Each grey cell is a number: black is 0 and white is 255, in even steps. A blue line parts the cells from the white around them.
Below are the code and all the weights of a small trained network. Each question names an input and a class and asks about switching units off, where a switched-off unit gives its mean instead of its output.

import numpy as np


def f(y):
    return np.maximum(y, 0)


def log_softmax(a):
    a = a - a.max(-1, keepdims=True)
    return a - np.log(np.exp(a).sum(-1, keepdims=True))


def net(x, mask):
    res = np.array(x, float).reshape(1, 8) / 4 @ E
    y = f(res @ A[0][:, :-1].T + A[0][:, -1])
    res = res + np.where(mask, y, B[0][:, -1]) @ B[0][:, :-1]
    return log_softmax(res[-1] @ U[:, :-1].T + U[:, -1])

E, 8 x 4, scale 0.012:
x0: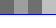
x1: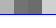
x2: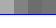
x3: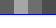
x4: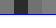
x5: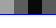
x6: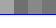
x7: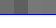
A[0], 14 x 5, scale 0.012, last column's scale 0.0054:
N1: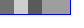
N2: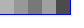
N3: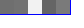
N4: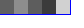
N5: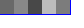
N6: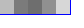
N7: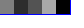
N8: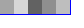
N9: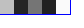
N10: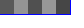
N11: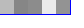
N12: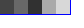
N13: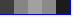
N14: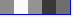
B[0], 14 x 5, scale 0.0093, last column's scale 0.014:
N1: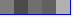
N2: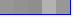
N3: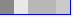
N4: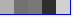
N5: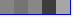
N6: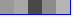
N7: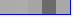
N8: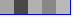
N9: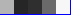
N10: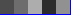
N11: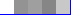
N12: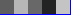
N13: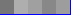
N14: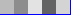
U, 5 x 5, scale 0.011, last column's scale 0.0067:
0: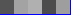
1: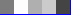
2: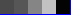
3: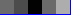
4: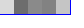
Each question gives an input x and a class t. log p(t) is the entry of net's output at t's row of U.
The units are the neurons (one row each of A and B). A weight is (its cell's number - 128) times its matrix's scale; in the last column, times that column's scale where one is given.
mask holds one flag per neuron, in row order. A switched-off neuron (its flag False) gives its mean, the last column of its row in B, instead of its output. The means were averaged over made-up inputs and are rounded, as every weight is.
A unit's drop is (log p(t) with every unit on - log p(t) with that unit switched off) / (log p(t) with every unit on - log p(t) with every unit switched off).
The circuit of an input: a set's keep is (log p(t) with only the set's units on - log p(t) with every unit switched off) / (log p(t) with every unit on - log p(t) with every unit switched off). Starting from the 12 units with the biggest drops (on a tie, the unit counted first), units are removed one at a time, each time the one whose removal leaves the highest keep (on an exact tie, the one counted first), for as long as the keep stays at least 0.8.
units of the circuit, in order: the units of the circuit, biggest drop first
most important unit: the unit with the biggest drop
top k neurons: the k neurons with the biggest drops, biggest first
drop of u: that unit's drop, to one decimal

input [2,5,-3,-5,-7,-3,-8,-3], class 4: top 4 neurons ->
[N11, N1, N8, N3]
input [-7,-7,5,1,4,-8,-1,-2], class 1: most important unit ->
N3
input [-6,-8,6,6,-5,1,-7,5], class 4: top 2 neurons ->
[N14, N9]
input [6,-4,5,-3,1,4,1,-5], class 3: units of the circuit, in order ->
[N14, N3]
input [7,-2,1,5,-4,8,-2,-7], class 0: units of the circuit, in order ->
[N9, N10]
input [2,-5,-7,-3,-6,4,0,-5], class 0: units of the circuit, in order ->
[N9, N11]
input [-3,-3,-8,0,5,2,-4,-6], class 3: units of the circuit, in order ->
[N14, N11]
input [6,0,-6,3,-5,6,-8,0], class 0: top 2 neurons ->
[N9, N10]
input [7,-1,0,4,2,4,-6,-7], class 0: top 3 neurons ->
[N9, N10, N12]
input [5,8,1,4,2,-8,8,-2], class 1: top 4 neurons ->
[N9, N4, N3, N2]
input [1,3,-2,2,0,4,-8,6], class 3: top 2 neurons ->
[N14, N3]
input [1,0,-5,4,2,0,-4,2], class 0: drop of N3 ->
-0.1
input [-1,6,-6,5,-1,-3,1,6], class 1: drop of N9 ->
0.5
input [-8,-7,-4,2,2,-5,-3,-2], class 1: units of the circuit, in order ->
[N3]
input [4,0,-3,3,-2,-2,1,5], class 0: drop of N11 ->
0.2
